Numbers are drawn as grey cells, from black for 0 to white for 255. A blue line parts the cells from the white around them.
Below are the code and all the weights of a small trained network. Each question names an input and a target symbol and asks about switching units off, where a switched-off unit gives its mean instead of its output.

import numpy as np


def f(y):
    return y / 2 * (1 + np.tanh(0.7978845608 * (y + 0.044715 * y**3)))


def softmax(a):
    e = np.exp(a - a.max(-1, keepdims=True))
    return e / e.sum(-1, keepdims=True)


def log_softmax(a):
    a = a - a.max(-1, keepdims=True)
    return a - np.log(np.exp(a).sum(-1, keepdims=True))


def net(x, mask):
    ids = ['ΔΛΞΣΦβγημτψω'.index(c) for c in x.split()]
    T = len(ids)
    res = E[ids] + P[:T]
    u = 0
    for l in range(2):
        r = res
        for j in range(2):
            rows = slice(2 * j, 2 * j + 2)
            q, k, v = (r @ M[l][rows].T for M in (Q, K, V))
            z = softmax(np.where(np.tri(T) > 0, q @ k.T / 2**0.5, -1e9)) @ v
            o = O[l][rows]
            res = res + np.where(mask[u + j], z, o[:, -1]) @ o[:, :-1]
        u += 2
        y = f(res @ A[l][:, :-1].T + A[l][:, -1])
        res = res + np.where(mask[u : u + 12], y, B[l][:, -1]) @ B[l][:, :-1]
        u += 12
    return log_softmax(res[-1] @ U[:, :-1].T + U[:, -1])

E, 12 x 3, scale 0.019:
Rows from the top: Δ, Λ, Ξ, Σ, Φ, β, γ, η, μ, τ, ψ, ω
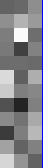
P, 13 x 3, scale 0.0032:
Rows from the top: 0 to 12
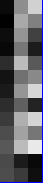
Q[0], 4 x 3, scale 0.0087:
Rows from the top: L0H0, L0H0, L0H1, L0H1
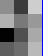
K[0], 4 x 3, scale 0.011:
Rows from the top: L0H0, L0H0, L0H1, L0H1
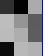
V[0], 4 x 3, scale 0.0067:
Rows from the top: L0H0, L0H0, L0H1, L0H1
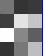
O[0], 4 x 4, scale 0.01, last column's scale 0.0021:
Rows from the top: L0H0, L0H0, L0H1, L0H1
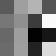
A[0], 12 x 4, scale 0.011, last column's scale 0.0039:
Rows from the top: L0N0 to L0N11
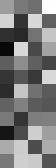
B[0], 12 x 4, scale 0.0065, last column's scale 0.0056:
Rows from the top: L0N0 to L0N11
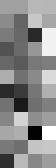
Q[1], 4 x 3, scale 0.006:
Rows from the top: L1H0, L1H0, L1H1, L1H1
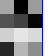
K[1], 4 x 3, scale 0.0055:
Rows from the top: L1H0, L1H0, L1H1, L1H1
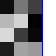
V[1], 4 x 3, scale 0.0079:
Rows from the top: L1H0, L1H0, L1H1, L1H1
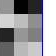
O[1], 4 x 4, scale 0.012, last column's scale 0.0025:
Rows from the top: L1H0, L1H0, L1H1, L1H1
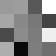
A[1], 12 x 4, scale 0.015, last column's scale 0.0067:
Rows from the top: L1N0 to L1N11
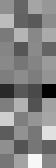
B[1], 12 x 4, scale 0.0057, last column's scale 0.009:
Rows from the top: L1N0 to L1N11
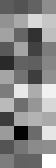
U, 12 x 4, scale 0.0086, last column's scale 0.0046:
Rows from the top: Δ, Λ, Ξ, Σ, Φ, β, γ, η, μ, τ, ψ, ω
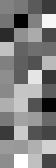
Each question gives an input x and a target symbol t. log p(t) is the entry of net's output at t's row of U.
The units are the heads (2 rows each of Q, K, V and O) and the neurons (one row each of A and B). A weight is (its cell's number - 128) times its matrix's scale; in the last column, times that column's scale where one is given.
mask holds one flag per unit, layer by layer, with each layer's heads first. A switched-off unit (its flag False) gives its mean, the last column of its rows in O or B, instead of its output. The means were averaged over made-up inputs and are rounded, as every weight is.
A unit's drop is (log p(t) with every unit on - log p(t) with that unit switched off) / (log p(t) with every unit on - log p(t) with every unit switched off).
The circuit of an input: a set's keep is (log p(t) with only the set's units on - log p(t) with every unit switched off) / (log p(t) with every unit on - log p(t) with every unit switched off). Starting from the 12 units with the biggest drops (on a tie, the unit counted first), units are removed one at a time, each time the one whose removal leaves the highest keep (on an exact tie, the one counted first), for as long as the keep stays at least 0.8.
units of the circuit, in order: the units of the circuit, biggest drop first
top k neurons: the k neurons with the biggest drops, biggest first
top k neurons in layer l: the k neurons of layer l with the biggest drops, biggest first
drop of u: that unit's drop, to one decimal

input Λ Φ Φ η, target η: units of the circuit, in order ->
[L0N9, L1H0, L0N2, L1N6]
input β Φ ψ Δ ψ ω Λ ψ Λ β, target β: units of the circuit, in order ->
[L0N1, L0N9]
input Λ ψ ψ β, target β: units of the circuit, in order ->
[L0N1, L0H0]
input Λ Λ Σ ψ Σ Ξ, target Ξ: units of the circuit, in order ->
[L0N6, L0N3, L0N9]
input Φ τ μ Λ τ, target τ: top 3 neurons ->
[L1N6, L0N9, L0N6]
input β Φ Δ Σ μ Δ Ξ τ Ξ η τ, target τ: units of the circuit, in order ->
[L0N9, L0N11]
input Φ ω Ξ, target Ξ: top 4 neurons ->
[L0N6, L0N3, L1N6, L0N10]
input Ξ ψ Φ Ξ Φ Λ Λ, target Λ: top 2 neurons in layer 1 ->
[L1N6, L1N9]
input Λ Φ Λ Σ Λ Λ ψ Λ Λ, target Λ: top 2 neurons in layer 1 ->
[L1N6, L1N11]
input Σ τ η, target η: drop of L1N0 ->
0.0
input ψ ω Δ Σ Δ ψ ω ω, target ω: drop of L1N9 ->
0.2
